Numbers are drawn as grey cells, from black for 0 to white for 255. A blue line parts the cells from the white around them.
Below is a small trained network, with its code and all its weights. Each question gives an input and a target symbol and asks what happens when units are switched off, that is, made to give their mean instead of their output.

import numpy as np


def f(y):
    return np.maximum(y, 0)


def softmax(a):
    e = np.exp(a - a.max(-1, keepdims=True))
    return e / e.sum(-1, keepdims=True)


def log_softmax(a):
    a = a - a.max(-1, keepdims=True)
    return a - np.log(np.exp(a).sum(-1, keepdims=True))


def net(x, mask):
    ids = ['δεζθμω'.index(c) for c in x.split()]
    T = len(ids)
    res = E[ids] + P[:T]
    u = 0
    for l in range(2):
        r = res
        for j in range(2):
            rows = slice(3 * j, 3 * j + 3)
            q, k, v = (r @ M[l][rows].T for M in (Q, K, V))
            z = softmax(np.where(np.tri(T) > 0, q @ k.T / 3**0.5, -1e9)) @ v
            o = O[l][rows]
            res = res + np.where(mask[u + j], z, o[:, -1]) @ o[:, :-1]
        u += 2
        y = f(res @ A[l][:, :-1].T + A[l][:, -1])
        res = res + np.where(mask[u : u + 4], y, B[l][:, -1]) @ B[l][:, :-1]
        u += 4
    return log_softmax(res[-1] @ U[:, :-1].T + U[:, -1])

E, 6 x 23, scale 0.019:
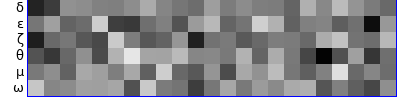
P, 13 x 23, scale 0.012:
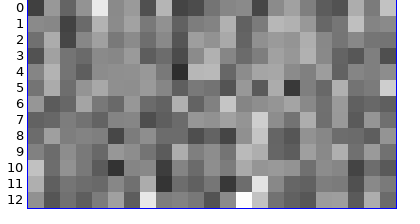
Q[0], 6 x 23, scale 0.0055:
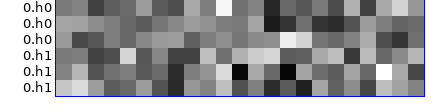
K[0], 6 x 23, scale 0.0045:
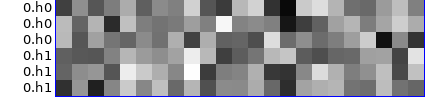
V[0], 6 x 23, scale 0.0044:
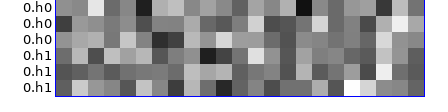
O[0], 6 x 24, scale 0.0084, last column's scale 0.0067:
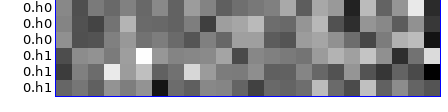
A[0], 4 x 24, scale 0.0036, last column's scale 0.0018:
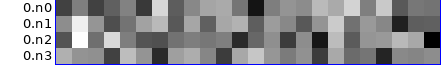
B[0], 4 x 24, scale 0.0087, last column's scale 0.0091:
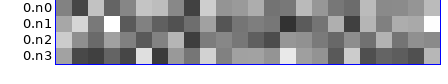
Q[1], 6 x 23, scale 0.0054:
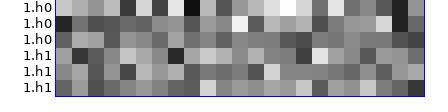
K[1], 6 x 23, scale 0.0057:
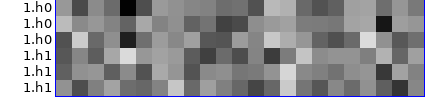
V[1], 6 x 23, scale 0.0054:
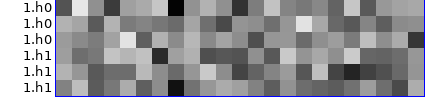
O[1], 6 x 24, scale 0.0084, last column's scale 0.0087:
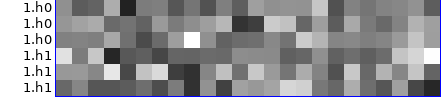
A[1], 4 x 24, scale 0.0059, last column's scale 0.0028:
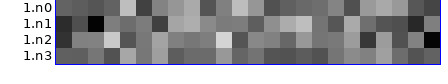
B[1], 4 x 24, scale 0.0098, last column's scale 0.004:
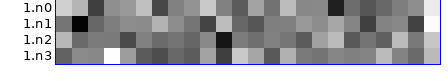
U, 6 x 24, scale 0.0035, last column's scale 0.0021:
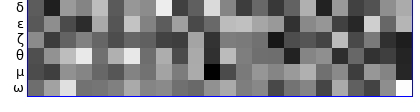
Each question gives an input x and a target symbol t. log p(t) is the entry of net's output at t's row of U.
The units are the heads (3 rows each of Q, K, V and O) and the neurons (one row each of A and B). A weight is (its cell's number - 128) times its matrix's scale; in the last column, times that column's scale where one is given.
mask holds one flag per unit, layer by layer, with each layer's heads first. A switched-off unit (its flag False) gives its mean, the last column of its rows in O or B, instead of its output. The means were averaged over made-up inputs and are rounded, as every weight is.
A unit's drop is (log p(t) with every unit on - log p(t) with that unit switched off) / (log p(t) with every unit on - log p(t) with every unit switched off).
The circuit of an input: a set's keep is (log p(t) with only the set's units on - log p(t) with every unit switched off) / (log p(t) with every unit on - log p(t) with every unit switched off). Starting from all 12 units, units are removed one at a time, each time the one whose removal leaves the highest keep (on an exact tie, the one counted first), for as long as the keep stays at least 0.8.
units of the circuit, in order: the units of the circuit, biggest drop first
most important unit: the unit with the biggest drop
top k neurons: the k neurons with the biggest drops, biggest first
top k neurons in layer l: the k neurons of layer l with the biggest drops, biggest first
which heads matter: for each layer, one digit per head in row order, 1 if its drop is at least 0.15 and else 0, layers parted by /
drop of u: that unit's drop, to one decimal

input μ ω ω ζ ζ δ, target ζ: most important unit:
0.h1
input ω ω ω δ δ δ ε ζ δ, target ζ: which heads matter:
01 / 11
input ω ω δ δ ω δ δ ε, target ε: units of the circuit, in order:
[1.h1 0.h1 0.n3]
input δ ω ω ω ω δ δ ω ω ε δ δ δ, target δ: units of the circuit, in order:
[1.h1 1.h0]
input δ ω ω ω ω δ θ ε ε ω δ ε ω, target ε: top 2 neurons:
[0.n3 0.n0]
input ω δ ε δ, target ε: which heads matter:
10 / 01
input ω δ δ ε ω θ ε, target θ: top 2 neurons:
[1.n1 1.n2]
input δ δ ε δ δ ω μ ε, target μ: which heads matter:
10 / 10
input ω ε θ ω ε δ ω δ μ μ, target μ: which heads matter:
11 / 11
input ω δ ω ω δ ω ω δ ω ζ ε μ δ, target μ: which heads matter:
11 / 11
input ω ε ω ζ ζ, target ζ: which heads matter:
01 / 10
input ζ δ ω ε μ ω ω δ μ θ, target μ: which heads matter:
11 / 11
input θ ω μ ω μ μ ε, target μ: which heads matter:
00 / 11
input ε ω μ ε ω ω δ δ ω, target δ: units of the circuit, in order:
[1.h1]
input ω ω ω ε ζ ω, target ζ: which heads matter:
00 / 10
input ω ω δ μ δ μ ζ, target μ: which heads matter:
01 / 11
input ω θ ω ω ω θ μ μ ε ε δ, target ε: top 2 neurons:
[1.n0 0.n3]
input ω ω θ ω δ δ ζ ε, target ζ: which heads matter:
00 / 11
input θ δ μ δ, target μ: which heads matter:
00 / 11
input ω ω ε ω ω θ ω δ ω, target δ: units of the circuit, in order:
[1.h0]
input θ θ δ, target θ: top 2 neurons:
[1.n0 1.n1]
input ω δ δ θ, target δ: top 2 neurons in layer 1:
[1.n2 1.n3]
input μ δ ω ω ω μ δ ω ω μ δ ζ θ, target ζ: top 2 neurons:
[1.n2 0.n1]
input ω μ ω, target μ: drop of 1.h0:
1.2
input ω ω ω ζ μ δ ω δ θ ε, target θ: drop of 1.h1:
0.7
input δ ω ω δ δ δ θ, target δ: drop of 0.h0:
-0.2
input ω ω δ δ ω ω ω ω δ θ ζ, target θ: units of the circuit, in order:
[1.h1]
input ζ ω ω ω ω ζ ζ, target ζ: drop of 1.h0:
0.4
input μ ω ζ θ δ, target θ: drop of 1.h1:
0.5
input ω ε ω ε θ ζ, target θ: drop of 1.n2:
-0.2
